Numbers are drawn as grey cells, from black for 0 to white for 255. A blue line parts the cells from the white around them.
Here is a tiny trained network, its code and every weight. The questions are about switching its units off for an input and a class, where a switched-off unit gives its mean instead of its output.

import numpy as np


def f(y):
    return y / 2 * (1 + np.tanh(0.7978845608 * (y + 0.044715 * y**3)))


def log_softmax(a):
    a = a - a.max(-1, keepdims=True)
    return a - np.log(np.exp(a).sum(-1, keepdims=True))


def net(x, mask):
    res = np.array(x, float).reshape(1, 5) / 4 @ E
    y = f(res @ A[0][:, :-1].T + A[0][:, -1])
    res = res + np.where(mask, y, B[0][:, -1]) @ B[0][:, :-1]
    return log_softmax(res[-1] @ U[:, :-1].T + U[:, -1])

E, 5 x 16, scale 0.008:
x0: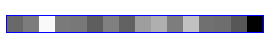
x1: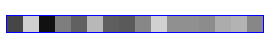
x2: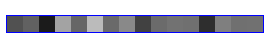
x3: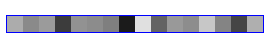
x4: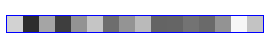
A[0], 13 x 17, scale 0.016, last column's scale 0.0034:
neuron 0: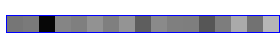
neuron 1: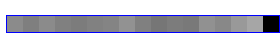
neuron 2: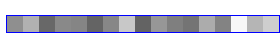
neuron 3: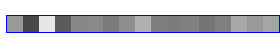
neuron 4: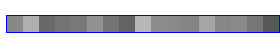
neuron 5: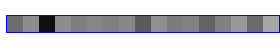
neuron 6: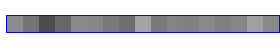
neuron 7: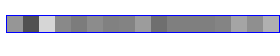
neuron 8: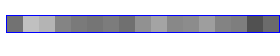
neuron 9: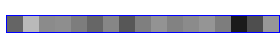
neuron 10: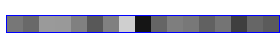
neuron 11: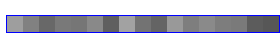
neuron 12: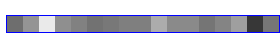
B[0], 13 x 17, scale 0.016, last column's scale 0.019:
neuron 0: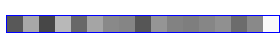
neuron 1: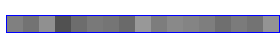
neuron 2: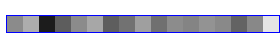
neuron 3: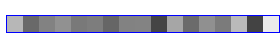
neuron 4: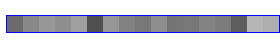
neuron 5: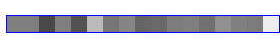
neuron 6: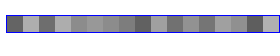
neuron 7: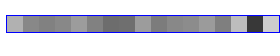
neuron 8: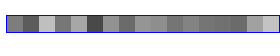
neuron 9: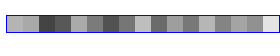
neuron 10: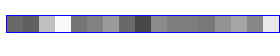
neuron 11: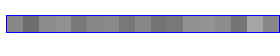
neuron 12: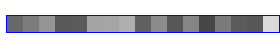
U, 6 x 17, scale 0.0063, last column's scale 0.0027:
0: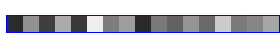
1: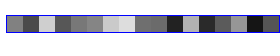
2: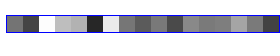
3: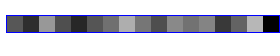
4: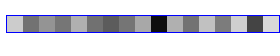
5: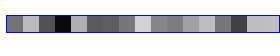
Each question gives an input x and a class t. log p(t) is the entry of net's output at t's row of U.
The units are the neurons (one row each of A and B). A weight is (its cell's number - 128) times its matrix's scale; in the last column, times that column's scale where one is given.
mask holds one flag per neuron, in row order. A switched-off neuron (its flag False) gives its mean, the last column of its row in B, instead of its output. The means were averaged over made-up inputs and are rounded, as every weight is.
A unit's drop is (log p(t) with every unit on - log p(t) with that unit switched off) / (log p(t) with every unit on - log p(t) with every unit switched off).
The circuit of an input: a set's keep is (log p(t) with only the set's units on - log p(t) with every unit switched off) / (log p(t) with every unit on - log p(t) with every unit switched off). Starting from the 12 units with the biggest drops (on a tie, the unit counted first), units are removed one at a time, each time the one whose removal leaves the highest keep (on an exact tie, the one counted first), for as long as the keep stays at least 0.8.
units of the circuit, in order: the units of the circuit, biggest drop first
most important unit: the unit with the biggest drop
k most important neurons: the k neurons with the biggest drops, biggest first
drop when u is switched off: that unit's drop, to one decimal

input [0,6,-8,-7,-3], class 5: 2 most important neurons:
[neuron 10; neuron 8]
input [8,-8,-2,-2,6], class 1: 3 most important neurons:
[neuron 12; neuron 9; neuron 2]
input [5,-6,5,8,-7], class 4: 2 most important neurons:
[neuron 9; neuron 10]
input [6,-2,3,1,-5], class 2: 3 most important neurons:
[neuron 10; neuron 2; neuron 3]
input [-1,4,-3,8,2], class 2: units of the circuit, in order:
[neuron 4; neuron 2]
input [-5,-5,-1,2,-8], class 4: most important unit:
neuron 9
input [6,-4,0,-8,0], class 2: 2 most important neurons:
[neuron 10; neuron 5]
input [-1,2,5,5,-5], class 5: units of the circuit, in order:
[neuron 9; neuron 10]
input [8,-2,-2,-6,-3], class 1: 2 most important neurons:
[neuron 12; neuron 4]
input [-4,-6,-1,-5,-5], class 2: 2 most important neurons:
[neuron 10; neuron 0]
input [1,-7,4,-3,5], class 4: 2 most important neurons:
[neuron 3; neuron 7]
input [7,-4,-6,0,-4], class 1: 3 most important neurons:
[neuron 12; neuron 2; neuron 8]
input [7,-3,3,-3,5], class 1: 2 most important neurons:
[neuron 12; neuron 9]
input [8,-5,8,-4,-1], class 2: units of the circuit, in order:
[neuron 10]
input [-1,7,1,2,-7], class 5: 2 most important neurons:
[neuron 9; neuron 10]
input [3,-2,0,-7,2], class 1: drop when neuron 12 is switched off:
0.3
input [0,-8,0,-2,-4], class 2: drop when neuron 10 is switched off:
0.2
